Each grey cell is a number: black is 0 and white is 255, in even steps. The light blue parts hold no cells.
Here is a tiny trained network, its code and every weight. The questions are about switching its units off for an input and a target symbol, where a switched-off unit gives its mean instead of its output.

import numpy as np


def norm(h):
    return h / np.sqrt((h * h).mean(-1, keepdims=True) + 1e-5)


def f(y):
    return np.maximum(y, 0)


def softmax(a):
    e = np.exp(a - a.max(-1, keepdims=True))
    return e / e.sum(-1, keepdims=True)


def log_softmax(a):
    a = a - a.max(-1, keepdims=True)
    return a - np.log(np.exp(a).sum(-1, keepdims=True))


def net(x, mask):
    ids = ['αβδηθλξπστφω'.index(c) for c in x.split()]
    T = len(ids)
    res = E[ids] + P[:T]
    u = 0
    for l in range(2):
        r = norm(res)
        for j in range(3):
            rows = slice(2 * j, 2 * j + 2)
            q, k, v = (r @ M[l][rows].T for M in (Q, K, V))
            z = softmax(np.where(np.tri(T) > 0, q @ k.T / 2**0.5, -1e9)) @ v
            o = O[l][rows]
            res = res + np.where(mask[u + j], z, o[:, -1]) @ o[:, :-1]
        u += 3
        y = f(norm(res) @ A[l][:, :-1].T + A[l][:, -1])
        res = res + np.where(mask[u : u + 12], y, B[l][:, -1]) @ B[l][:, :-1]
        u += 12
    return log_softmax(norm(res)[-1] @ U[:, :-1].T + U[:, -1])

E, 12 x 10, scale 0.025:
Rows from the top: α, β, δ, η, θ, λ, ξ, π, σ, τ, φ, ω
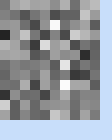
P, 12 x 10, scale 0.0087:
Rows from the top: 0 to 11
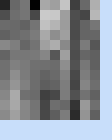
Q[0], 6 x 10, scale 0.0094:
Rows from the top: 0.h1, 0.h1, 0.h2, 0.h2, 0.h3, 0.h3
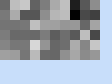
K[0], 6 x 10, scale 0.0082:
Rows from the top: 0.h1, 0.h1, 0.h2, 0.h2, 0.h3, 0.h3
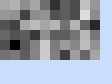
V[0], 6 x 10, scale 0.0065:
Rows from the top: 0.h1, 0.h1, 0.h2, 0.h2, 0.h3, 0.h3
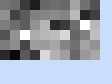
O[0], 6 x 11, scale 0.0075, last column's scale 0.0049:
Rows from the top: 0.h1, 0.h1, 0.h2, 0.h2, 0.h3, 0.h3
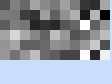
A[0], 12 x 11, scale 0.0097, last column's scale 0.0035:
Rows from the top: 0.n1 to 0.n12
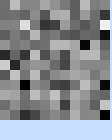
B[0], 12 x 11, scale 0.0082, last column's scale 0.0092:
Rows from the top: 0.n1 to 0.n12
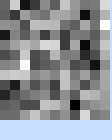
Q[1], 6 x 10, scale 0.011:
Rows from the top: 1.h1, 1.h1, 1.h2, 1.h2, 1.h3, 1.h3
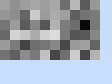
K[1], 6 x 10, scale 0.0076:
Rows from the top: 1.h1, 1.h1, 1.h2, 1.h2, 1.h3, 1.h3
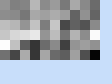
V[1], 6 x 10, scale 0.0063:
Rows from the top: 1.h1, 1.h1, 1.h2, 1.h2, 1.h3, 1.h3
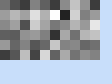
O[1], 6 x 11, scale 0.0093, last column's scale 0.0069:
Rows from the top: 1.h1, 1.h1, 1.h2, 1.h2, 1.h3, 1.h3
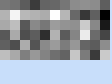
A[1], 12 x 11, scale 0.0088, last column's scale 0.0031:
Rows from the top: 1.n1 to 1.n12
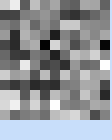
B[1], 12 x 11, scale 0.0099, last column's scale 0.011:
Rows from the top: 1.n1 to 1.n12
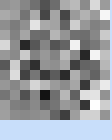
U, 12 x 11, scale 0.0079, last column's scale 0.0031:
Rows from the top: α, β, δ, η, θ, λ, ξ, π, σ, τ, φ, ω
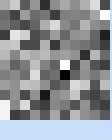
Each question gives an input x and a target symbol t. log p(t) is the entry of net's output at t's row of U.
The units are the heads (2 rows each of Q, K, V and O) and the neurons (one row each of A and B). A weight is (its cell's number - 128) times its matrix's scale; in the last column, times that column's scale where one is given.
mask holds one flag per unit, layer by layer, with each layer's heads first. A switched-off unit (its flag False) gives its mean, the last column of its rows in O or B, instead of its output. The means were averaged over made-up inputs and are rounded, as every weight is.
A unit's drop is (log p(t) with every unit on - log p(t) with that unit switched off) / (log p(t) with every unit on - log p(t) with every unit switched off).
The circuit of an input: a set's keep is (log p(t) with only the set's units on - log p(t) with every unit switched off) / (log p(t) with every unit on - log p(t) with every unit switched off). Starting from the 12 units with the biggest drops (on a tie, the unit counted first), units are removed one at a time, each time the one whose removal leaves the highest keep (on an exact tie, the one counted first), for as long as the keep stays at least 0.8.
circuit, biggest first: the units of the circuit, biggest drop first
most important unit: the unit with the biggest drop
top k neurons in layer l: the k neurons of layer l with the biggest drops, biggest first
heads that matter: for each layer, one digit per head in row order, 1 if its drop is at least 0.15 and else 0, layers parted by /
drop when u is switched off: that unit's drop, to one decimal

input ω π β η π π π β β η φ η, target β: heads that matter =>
010 / 100
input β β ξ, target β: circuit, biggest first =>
[1.h1; 0.h2]
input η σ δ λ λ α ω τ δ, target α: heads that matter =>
100 / 010
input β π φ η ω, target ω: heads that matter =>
100 / 000
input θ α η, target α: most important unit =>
0.h2
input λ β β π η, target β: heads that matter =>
011 / 100
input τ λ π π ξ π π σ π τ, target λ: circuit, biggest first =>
[0.h2; 1.h2]
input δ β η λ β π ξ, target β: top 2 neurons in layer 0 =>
[0.n5; 0.n9]
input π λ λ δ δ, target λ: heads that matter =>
010 / 100
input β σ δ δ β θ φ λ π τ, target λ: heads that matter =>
001 / 110
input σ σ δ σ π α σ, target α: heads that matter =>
010 / 000
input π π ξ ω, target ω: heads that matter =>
011 / 000
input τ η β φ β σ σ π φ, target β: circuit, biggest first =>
[0.h2; 1.h1]
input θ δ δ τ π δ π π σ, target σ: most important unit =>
0.h3
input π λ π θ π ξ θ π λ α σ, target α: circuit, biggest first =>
[0.h1; 1.h2; 1.n10; 0.h2]
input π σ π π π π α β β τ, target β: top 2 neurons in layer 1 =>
[1.n6; 1.n9]
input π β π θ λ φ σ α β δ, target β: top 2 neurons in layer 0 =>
[0.n3; 0.n5]
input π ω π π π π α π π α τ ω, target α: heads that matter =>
010 / 000
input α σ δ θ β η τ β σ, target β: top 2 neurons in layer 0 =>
[0.n9; 0.n5]
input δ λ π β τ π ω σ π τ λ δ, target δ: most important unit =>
0.h2
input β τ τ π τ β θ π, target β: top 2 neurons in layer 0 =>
[0.n9; 0.n5]
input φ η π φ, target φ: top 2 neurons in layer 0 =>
[0.n5; 0.n7]
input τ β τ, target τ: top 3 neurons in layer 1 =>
[1.n5; 1.n11; 1.n2]
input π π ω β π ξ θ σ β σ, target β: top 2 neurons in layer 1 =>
[1.n6; 1.n2]
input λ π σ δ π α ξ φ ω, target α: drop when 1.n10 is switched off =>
0.2
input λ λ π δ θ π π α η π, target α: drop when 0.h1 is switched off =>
0.7
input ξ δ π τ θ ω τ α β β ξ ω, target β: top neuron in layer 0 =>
[0.n9]
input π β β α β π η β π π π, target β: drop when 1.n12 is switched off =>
0.0
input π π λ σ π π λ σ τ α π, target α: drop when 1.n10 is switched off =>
0.1
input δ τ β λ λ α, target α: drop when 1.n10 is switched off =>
0.1
